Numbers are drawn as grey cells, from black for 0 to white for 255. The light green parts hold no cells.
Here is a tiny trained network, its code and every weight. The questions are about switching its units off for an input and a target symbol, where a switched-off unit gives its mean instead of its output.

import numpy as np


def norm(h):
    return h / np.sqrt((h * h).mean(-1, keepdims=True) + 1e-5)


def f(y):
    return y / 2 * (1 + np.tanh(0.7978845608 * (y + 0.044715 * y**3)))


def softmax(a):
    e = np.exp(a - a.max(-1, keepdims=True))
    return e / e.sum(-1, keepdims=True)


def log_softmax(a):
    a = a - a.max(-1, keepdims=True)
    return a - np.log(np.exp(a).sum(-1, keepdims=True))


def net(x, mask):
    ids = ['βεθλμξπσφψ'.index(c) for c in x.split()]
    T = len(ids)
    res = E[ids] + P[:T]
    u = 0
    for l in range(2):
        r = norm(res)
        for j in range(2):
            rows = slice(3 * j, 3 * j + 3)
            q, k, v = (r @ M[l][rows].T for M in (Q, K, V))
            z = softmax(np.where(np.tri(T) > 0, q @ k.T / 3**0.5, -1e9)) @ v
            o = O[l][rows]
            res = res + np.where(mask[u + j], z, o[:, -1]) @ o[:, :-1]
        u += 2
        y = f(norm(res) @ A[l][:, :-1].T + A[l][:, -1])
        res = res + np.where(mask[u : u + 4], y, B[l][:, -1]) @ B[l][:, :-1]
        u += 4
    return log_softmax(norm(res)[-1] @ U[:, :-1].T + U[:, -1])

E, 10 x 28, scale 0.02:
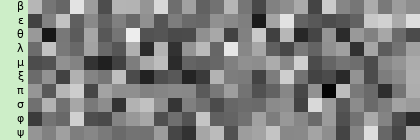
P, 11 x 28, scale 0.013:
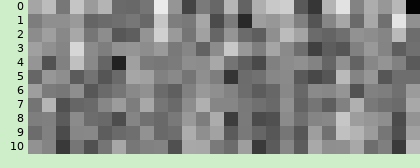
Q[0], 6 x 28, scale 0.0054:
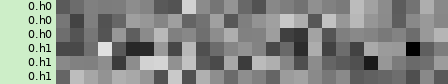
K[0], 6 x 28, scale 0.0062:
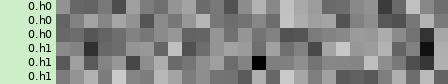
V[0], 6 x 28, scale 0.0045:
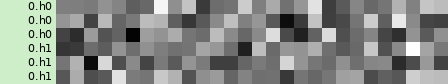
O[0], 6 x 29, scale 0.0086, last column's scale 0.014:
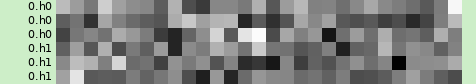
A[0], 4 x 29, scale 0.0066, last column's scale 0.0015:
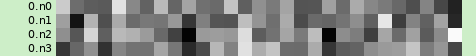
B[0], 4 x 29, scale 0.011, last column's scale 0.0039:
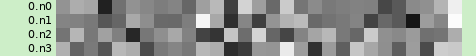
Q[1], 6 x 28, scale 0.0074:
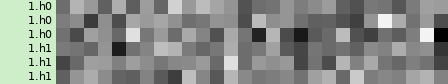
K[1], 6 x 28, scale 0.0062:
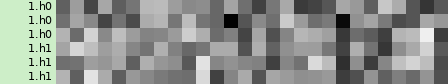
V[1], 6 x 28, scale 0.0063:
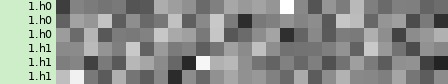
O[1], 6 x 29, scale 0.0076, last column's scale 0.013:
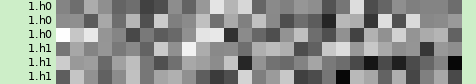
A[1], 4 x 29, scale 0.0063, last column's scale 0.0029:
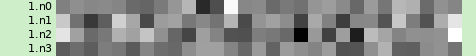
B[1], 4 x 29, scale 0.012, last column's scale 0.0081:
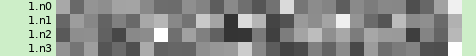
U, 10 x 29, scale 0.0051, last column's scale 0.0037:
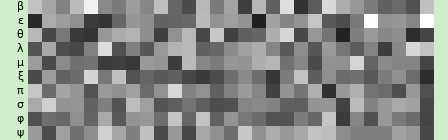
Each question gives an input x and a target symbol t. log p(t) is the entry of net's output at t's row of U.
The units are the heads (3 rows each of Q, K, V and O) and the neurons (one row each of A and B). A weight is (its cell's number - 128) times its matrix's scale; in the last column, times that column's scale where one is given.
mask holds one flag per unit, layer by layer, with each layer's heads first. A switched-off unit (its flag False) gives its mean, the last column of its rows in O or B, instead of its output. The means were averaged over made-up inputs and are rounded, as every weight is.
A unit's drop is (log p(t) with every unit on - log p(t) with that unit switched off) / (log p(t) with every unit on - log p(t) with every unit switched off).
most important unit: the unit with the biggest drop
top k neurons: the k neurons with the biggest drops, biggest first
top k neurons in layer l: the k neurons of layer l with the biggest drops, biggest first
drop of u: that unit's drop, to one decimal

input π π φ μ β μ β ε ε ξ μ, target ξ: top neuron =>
[0.n1]
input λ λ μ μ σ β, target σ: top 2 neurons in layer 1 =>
[1.n3 1.n0]
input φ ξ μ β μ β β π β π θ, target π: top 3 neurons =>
[0.n1 0.n0 0.n2]
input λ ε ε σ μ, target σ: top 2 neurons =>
[1.n3 0.n2]
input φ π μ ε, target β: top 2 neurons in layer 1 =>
[1.n0 1.n1]
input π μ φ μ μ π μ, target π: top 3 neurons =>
[0.n1 1.n3 0.n2]
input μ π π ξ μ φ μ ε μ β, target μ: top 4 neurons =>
[1.n2 1.n1 1.n0 0.n2]
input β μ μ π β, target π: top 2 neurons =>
[0.n0 0.n2]
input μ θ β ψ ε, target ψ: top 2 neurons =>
[1.n0 1.n3]
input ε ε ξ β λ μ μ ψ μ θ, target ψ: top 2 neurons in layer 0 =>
[0.n1 0.n2]
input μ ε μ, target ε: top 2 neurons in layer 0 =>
[0.n1 0.n3]
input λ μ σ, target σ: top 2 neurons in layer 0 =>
[0.n0 0.n2]
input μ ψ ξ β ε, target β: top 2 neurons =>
[1.n0 0.n1]
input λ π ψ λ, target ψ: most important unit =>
0.h1
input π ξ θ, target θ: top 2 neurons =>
[0.n0 1.n0]
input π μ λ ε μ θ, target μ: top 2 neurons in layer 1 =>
[1.n1 1.n2]
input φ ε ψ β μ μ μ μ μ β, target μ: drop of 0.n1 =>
-0.1
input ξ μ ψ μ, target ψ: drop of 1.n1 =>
0.0
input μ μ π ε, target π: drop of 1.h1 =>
0.3
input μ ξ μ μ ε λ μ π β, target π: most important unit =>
1.h0
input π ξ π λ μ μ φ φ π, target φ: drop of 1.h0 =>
0.5
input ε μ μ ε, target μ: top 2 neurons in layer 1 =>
[1.n1 1.n2]
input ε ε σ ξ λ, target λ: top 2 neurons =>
[0.n0 1.n3]
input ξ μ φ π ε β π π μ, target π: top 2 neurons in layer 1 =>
[1.n3 1.n1]
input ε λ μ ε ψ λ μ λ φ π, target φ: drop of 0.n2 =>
0.1
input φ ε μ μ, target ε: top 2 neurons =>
[1.n0 0.n3]
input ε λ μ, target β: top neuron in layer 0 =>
[0.n1]
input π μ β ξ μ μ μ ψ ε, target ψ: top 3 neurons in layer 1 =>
[1.n0 1.n3 1.n2]
